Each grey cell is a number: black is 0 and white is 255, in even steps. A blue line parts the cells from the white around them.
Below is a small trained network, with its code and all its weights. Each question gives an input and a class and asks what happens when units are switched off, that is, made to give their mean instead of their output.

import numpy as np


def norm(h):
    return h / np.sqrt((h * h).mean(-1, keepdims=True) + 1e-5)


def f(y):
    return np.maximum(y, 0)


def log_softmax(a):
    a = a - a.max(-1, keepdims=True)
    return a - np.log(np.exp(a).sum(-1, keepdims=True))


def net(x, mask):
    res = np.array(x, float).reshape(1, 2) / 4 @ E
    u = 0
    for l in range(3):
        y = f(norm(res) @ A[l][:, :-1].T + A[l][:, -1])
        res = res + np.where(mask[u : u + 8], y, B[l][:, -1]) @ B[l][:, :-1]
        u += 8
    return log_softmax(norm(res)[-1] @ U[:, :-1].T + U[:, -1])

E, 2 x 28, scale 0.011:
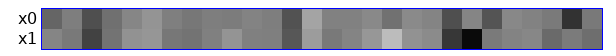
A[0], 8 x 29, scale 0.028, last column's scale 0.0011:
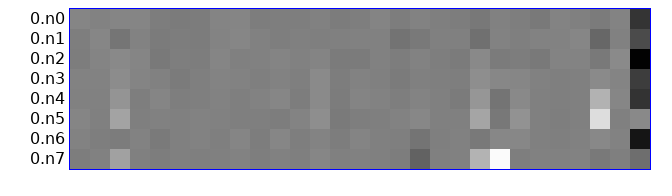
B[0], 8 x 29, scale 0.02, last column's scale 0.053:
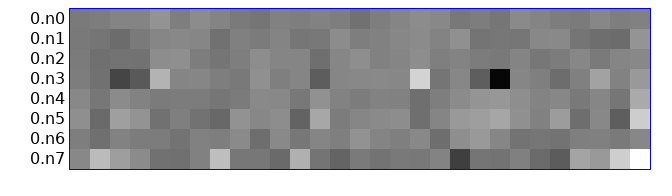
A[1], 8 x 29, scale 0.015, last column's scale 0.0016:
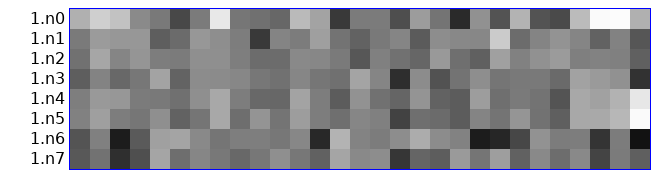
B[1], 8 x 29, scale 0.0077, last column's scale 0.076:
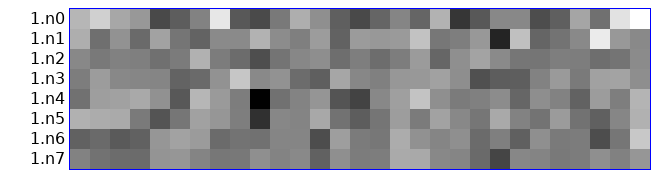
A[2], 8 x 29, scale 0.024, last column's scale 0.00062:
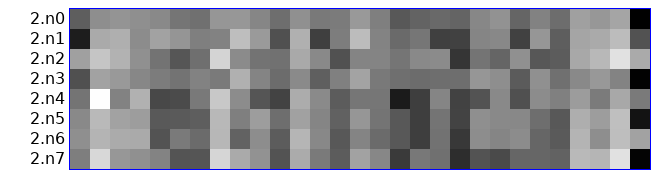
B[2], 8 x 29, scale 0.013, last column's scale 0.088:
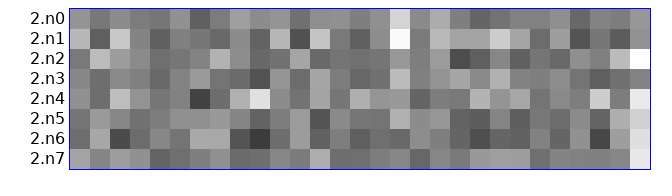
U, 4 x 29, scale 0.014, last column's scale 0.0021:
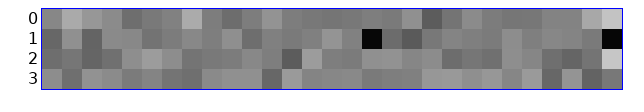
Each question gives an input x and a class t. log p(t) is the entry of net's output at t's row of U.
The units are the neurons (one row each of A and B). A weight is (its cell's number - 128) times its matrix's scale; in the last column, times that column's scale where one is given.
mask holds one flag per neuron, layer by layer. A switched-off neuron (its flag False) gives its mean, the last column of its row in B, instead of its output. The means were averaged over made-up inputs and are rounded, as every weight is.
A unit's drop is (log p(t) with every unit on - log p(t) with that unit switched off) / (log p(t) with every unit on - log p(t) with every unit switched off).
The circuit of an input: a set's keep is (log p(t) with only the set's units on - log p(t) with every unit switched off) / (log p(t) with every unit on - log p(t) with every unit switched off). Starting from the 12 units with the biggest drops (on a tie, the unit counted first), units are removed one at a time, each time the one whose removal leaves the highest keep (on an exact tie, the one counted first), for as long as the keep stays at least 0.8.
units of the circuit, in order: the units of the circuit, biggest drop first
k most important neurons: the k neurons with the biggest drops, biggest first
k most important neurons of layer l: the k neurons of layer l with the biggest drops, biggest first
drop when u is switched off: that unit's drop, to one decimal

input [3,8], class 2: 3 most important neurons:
[0.n7, 0.n5, 1.n0]
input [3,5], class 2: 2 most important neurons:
[0.n7, 0.n5]
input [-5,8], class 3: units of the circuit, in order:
[1.n0, 0.n7, 2.n2, 2.n6]
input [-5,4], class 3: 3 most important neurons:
[1.n0, 0.n7, 2.n2]
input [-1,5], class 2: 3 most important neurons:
[0.n7, 1.n0, 0.n5]
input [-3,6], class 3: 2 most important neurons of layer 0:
[0.n7, 0.n3]
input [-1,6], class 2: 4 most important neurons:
[0.n7, 1.n0, 0.n5, 2.n4]
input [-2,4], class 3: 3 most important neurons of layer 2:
[2.n2, 2.n6, 2.n5]
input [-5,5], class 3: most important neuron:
[1.n0]
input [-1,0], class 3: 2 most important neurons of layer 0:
[0.n5, 0.n7]
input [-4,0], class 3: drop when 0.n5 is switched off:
1.1
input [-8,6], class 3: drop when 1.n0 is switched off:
1.0
